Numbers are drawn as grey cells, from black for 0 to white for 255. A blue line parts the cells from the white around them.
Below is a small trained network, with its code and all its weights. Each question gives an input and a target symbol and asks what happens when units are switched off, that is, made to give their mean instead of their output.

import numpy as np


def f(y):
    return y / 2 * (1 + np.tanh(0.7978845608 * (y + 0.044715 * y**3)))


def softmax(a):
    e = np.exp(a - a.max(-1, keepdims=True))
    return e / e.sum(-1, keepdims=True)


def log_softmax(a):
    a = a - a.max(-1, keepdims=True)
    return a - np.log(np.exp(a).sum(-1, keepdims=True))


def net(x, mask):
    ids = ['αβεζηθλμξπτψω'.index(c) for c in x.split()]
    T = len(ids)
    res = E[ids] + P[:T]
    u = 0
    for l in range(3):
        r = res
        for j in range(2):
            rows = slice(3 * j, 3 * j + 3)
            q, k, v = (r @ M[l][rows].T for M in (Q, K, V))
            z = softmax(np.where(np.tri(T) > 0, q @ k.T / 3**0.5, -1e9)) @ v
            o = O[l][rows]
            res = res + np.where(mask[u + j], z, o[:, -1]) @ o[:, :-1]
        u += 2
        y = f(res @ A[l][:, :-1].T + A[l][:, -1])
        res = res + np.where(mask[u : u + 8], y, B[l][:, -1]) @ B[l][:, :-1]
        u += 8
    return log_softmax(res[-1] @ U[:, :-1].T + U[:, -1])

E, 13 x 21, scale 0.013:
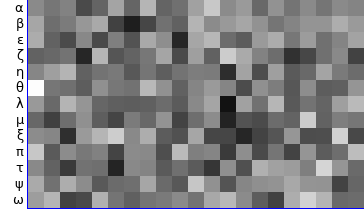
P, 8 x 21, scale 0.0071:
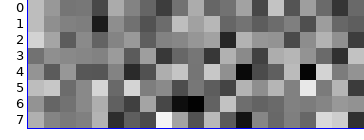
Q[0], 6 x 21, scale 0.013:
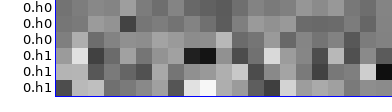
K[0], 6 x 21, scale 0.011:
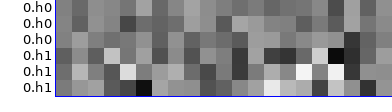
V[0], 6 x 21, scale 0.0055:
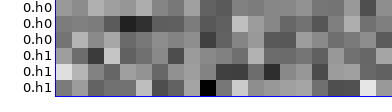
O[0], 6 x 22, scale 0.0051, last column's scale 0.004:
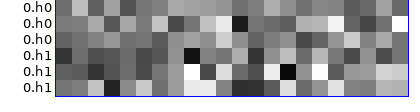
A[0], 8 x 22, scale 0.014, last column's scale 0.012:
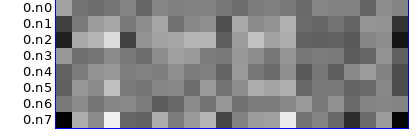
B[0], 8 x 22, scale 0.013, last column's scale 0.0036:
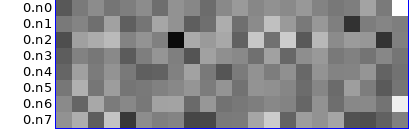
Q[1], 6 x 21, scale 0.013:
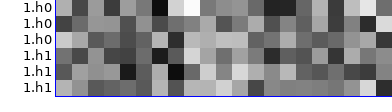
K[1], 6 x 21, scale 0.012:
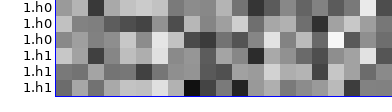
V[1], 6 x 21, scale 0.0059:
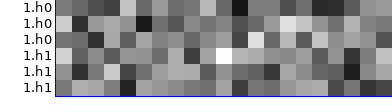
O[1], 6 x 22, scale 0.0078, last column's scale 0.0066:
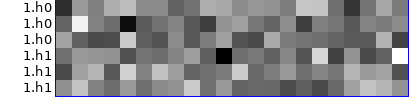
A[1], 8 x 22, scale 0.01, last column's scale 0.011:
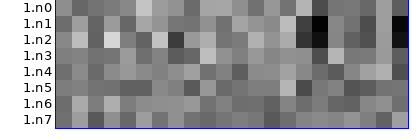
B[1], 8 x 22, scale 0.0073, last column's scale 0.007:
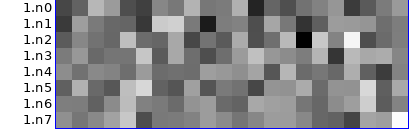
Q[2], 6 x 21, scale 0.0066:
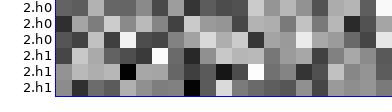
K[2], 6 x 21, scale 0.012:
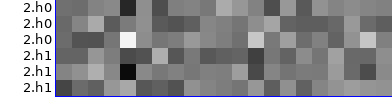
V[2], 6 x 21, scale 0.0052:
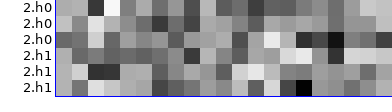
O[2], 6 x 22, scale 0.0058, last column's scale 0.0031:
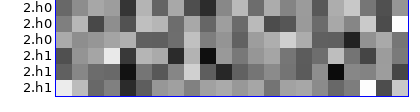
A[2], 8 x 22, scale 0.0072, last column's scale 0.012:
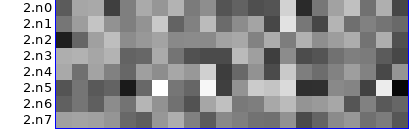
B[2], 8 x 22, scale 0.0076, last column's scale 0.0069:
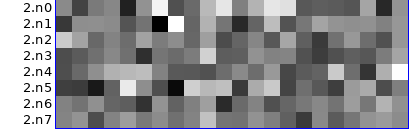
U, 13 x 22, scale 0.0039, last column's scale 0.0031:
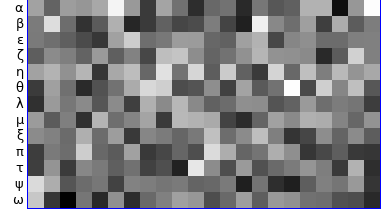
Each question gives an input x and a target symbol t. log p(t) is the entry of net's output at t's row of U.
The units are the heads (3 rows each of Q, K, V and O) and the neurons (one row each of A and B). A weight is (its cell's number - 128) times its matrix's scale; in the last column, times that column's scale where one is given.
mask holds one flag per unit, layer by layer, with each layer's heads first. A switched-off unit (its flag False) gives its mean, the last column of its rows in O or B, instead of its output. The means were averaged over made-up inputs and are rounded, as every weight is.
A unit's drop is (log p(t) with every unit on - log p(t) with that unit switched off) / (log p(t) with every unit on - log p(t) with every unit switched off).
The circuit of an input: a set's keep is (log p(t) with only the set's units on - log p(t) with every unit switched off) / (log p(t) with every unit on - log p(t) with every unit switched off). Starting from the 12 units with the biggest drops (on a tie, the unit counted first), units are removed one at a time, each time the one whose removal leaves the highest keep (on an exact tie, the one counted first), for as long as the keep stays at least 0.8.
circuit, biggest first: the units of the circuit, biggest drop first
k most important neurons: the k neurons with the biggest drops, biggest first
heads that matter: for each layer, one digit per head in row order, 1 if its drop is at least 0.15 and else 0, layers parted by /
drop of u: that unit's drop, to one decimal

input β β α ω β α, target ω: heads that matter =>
00 / 11 / 00
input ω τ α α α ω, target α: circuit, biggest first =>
(0.h1; 1.h0; 2.n4)
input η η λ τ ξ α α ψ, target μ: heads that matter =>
00 / 11 / 01
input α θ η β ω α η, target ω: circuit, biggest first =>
(1.h1; 1.h0)
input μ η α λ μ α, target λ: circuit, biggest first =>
(2.n1; 1.h0; 0.h1; 2.n3)
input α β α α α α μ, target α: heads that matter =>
01 / 10 / 00
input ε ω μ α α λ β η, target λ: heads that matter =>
00 / 10 / 00
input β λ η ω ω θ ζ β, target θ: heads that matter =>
01 / 00 / 00
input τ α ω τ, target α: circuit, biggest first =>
(2.n4; 0.h1; 1.h0)
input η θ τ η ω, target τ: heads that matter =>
00 / 11 / 01
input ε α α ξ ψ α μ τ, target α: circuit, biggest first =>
(1.h0; 2.h1; 2.n2)
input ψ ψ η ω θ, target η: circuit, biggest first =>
(1.h0; 1.h1; 0.h1)
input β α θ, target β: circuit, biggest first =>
(1.h0; 1.n5; 0.h1)
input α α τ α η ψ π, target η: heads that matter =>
00 / 11 / 00
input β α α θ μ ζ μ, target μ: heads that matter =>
00 / 01 / 01
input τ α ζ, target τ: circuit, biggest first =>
(2.h1; 1.h0; 0.h1)
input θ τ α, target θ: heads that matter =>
01 / 01 / 00
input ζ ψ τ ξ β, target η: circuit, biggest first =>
(2.h1; 1.h0; 2.h0)
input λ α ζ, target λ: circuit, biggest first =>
(2.n1; 1.h0; 0.h1; 2.h1)
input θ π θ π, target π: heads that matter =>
01 / 10 / 00
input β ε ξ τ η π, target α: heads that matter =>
01 / 11 / 01
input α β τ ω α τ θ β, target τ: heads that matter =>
00 / 10 / 01
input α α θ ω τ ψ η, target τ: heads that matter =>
00 / 11 / 01
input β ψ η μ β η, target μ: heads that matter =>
00 / 01 / 01
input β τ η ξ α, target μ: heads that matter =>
00 / 11 / 01
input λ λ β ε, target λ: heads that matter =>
01 / 10 / 00
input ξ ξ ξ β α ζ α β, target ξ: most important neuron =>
(0.n4)
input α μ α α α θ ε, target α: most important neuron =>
(2.n4)
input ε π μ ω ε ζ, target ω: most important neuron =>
(1.n7)
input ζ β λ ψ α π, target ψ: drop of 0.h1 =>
0.2
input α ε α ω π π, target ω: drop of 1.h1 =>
0.5
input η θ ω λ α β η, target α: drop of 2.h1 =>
0.0
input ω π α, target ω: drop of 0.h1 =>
0.1
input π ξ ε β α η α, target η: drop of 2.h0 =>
0.3
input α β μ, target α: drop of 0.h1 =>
0.2
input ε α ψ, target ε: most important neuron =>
(2.n0)
